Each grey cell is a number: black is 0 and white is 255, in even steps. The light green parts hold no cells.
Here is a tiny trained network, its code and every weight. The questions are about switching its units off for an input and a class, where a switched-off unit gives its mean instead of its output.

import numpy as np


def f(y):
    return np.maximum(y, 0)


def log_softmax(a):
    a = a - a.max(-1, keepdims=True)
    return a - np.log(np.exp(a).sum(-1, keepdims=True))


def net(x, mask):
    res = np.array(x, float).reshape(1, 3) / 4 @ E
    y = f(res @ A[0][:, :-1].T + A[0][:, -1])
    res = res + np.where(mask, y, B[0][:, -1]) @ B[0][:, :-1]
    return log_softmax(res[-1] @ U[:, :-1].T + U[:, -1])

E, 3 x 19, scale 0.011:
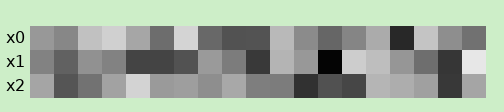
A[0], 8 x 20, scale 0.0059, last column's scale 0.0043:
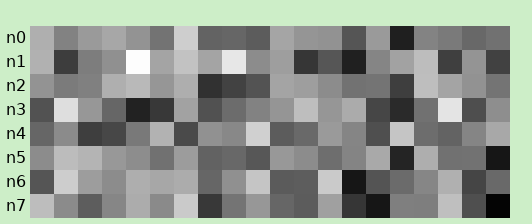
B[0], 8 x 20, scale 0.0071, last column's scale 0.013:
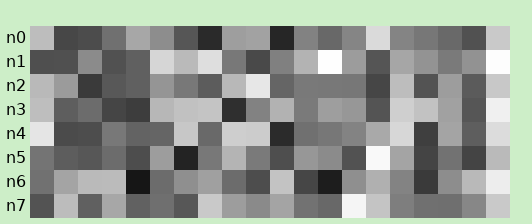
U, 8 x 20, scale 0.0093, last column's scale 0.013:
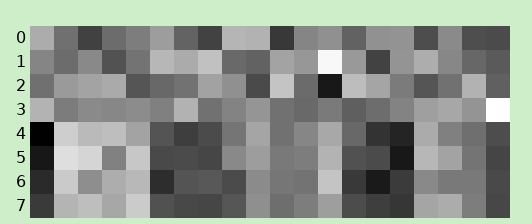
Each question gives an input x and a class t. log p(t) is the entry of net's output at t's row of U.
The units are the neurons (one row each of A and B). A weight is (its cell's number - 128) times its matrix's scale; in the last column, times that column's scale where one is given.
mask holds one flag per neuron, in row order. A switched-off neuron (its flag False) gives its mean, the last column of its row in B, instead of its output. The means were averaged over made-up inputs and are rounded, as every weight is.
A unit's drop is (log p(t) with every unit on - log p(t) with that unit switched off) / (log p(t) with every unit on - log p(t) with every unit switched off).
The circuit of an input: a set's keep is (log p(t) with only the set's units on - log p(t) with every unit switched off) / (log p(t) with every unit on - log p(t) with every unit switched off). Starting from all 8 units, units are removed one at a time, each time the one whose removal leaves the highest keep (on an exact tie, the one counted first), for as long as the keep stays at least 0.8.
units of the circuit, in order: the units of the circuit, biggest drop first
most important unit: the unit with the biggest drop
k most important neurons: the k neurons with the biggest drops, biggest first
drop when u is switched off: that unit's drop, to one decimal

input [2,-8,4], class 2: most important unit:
n6
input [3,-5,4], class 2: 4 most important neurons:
[n6; n7; n3; n4]
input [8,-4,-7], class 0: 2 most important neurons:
[n0; n2]
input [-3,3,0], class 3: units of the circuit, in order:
[n6; n5; n0; n1]
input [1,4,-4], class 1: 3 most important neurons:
[n6; n3; n7]
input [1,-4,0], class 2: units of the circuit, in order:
[n6; n7]
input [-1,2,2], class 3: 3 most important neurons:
[n6; n7; n3]
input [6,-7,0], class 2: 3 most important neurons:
[n6; n7; n4]
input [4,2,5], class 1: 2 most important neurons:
[n1; n4]
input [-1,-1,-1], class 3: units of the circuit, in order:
[n1; n5; n0]
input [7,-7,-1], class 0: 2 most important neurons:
[n2; n0]
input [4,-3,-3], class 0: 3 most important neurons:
[n1; n0; n2]
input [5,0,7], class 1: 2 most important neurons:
[n1; n4]
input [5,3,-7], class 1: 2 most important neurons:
[n3; n4]
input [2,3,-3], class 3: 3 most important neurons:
[n1; n6; n7]
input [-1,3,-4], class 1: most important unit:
n6
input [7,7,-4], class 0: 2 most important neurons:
[n6; n5]
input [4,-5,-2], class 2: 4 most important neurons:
[n6; n7; n4; n1]
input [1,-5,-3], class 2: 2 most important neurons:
[n6; n1]
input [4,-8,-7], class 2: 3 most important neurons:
[n6; n7; n1]
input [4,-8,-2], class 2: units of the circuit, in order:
[n6]
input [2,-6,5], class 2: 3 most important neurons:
[n6; n7; n3]
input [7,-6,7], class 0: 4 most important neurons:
[n0; n2; n3; n5]
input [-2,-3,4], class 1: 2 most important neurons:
[n1; n0]
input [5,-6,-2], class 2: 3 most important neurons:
[n6; n7; n4]
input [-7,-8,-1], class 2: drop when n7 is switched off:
0.3
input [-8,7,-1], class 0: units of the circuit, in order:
[n4]
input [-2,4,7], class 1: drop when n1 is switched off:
0.5
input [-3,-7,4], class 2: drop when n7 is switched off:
0.1
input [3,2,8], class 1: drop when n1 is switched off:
1.0
